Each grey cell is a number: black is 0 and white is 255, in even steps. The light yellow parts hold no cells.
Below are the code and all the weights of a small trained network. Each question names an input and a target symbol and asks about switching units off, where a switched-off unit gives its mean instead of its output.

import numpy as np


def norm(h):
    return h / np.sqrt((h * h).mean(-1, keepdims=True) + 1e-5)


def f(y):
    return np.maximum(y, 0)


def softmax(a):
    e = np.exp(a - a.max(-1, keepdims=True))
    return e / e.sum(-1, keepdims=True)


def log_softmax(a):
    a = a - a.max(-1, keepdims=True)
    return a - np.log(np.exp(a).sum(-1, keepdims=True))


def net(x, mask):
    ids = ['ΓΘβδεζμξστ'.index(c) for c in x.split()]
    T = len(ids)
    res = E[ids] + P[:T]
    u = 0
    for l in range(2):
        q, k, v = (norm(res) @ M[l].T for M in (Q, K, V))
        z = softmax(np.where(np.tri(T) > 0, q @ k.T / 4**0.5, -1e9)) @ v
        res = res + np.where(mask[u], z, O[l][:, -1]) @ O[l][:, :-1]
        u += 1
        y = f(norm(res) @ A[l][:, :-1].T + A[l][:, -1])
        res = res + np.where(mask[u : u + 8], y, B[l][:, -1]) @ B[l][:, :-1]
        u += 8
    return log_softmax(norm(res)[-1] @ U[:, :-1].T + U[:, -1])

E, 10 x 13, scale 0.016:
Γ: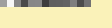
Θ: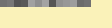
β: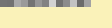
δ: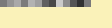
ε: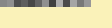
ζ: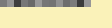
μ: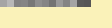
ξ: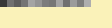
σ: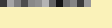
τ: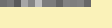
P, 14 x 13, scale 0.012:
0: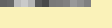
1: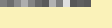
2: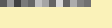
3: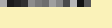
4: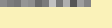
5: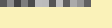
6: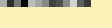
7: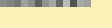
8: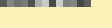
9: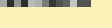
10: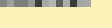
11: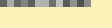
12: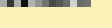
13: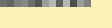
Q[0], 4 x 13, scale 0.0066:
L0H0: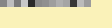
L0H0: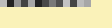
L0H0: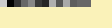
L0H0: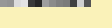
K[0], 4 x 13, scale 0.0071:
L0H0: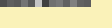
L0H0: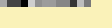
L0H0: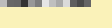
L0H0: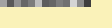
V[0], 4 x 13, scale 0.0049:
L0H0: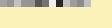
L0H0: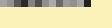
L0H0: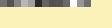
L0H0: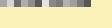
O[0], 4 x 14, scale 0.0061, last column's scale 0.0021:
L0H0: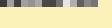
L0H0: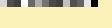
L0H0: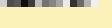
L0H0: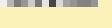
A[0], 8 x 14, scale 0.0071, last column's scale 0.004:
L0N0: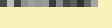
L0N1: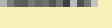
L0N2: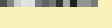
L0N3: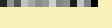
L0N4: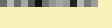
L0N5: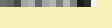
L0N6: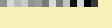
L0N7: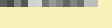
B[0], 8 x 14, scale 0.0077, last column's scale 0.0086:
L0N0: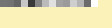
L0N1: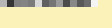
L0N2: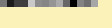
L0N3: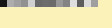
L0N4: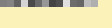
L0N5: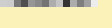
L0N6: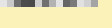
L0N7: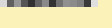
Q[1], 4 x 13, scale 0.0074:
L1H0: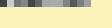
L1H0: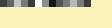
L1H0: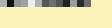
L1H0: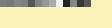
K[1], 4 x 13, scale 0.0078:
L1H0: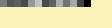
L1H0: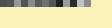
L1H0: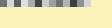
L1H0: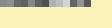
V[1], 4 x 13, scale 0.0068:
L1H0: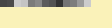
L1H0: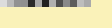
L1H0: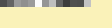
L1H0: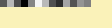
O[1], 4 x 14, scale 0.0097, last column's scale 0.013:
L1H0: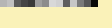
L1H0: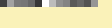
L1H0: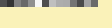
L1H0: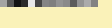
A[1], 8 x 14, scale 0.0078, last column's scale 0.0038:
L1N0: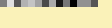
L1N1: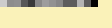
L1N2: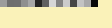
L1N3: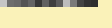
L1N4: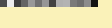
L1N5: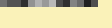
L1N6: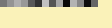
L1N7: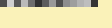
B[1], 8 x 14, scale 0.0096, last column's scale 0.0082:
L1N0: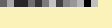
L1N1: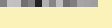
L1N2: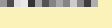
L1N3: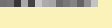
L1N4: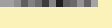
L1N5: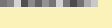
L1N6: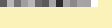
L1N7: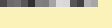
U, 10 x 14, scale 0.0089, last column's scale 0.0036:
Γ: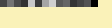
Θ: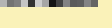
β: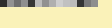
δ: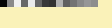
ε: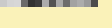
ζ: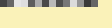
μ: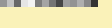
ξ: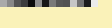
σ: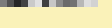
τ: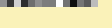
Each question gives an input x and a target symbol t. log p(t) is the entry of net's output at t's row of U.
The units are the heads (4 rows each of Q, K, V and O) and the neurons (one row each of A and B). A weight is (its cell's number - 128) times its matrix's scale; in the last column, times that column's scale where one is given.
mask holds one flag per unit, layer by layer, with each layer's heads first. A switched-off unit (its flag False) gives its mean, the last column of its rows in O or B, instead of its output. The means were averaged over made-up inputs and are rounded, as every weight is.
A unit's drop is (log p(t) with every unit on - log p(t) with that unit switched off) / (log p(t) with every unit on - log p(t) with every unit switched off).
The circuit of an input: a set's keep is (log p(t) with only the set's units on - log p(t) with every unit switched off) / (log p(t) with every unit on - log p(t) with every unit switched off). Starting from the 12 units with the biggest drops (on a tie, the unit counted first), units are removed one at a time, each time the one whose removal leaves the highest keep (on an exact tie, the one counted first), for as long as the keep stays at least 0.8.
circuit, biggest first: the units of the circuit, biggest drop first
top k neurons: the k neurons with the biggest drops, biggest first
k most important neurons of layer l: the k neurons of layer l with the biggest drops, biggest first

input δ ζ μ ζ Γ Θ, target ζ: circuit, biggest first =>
[L1H0 L0H0]
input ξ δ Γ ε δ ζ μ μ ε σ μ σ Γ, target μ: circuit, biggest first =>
[L0H0]
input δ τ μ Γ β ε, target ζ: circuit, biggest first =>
[L1H0 L0H0 L1N6]
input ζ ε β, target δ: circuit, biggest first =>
[L0N0 L1N3]
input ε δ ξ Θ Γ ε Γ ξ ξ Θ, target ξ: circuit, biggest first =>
[L1H0 L0N3]
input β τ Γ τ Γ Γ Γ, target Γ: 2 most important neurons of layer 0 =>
[L0N5 L0N4]
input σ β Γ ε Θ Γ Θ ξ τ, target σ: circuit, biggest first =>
[L1H0 L0N2]
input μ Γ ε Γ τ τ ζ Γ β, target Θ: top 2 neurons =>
[L0N1 L0N0]
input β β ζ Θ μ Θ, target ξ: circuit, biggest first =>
[L0H0 L1N4]
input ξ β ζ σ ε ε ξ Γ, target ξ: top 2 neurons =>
[L1N0 L1N2]
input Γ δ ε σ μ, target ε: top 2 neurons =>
[L0N6 L1N1]
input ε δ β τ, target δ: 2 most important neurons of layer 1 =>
[L1N5 L1N6]
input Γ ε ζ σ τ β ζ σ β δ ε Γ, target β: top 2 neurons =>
[L0N0 L0N7]
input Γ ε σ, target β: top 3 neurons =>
[L0N0 L0N7 L0N2]
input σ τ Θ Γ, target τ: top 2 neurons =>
[L1N5 L0N6]
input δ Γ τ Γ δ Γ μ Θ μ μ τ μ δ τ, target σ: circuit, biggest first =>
[L0N6]
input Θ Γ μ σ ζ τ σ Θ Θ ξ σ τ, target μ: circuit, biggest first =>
[L0H0 L1N6]
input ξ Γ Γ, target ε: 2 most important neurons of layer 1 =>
[L1N1 L1N5]
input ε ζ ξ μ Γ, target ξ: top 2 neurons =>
[L1N0 L0N6]
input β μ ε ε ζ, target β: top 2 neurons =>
[L1N7 L0N0]
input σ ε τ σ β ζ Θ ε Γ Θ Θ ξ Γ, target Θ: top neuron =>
[L0N1]
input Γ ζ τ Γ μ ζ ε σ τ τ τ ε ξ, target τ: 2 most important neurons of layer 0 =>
[L0N4 L0N6]
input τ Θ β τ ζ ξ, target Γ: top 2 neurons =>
[L0N1 L0N7]
